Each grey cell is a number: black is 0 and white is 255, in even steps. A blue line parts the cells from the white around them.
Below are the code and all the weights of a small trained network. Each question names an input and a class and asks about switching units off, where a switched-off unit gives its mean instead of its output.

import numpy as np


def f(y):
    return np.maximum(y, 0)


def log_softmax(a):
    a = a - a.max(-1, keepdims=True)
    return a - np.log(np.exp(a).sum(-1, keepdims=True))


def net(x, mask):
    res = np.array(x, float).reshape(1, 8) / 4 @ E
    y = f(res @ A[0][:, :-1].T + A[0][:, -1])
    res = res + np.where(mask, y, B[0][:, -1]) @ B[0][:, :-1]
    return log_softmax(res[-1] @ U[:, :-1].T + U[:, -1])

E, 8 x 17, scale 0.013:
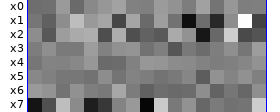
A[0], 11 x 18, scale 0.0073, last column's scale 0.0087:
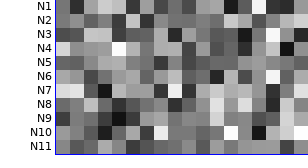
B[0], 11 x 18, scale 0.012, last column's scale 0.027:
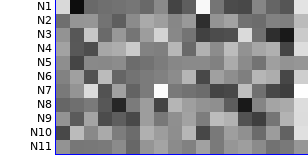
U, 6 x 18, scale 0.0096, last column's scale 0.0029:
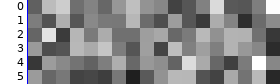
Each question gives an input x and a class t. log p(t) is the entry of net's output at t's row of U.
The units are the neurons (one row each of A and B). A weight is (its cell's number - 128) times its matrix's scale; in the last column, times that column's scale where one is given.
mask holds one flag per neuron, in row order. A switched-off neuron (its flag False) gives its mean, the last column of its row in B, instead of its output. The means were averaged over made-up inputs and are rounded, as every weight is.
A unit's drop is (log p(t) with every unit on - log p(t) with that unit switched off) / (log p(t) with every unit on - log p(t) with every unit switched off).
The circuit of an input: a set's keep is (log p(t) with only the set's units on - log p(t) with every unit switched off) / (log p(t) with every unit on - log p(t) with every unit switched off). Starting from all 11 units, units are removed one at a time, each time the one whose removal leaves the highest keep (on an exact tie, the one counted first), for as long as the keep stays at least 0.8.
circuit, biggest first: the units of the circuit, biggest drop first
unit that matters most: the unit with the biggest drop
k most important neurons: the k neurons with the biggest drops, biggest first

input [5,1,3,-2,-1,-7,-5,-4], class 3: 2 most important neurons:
(N4, N3)
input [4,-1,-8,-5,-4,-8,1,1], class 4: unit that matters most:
N7
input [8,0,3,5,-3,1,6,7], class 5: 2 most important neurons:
(N7, N8)
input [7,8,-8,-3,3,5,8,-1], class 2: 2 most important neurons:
(N6, N7)
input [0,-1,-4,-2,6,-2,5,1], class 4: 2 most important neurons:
(N7, N3)
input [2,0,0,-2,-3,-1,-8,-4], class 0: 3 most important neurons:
(N1, N7, N8)
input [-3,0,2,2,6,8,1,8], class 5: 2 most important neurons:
(N7, N8)
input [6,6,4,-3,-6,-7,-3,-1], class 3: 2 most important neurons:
(N7, N4)
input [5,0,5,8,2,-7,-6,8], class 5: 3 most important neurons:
(N7, N8, N9)
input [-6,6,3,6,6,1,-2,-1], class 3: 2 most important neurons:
(N7, N4)
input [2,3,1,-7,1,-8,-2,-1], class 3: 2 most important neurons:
(N7, N10)
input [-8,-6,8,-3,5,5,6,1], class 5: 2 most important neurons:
(N8, N3)
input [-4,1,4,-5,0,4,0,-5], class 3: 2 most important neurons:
(N4, N3)
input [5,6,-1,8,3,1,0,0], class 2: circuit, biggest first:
(N7)
